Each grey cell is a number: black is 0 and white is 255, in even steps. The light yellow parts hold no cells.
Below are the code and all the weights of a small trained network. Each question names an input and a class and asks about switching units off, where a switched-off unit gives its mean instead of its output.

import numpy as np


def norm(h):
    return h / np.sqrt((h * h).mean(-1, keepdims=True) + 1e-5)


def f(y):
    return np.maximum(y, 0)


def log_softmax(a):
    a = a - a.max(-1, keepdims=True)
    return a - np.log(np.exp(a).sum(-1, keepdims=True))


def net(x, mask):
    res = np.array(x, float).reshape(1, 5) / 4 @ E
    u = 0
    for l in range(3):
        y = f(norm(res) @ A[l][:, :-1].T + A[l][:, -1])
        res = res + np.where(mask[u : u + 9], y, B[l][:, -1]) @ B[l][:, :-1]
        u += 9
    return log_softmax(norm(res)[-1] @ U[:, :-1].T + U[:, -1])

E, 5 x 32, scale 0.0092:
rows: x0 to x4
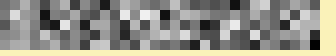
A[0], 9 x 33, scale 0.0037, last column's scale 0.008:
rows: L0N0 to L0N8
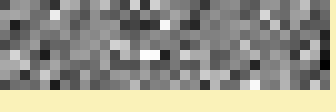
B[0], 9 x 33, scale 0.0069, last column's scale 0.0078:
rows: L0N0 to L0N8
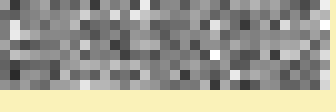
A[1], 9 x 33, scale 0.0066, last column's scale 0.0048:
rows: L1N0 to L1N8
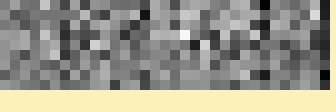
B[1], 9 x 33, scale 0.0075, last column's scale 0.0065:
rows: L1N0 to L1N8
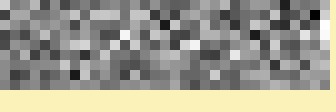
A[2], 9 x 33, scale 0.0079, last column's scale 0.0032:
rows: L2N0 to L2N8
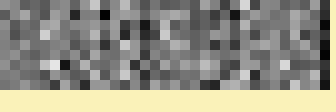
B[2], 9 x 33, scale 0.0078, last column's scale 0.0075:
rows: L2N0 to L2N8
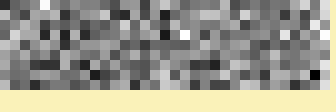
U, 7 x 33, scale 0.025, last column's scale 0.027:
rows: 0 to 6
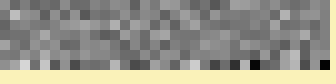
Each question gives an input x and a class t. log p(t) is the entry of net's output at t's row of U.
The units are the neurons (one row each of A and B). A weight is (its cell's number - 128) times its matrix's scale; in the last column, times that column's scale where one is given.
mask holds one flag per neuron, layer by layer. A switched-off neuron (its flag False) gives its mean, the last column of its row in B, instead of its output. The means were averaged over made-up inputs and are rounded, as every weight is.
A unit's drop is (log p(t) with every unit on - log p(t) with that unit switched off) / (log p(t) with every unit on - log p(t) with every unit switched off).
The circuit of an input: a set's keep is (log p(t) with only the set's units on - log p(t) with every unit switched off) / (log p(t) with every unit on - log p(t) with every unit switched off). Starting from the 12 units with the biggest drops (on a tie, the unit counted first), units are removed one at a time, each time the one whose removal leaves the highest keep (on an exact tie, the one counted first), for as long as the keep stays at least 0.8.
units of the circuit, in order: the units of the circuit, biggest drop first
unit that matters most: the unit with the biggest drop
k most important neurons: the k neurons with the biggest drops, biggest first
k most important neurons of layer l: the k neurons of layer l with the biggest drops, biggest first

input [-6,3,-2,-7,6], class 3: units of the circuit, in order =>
L2N0
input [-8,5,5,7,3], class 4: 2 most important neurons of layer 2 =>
L2N0, L2N7
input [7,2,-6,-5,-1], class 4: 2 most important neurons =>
L2N1, L0N0
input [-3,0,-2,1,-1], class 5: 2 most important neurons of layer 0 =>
L0N7, L0N0
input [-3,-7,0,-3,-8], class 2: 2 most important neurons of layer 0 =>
L0N5, L0N8
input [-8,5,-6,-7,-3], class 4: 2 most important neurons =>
L1N2, L1N3
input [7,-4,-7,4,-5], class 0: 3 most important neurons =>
L2N6, L1N2, L1N5
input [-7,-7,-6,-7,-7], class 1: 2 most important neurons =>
L2N3, L1N3
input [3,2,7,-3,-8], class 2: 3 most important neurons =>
L1N1, L0N7, L2N6
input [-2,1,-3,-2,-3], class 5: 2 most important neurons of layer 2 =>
L2N8, L2N3
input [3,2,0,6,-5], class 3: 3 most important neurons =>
L1N3, L0N1, L1N4
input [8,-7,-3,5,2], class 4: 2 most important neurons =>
L2N1, L0N5
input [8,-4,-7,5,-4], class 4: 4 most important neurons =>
L2N1, L0N0, L2N4, L2N8
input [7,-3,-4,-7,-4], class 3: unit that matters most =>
L2N0
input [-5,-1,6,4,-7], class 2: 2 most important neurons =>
L1N1, L0N7
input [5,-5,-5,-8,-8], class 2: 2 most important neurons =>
L1N1, L1N3
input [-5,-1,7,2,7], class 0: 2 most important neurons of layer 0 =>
L0N0, L0N8
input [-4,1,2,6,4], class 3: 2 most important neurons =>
L1N3, L0N8
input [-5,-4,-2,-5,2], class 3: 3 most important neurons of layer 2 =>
L2N0, L2N1, L2N7
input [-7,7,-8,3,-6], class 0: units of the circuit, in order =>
L2N6
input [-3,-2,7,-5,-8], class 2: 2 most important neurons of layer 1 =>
L1N1, L1N5
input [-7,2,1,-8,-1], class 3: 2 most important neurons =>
L2N0, L2N7
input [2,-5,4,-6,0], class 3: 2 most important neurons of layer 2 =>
L2N0, L2N7
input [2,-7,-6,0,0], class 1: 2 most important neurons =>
L2N3, L0N0
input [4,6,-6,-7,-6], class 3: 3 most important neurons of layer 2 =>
L2N3, L2N0, L2N7
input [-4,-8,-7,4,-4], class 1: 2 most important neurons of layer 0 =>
L0N0, L0N2
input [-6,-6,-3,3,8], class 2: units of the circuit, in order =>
L1N4
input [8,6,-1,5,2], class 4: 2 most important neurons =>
L2N1, L0N2
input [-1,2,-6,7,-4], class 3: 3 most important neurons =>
L1N3, L0N0, L2N8
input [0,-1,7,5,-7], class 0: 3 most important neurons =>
L2N8, L0N0, L1N4
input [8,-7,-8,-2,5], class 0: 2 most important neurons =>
L2N6, L1N2
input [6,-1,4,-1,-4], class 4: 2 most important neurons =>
L2N1, L0N7
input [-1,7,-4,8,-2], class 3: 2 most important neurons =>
L1N3, L0N2
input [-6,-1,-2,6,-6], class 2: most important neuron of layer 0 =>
L0N8
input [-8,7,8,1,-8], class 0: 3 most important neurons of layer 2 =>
L2N8, L2N3, L2N1
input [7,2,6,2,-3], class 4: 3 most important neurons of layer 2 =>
L2N1, L2N4, L2N6
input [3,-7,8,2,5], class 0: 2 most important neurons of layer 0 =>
L0N0, L0N5
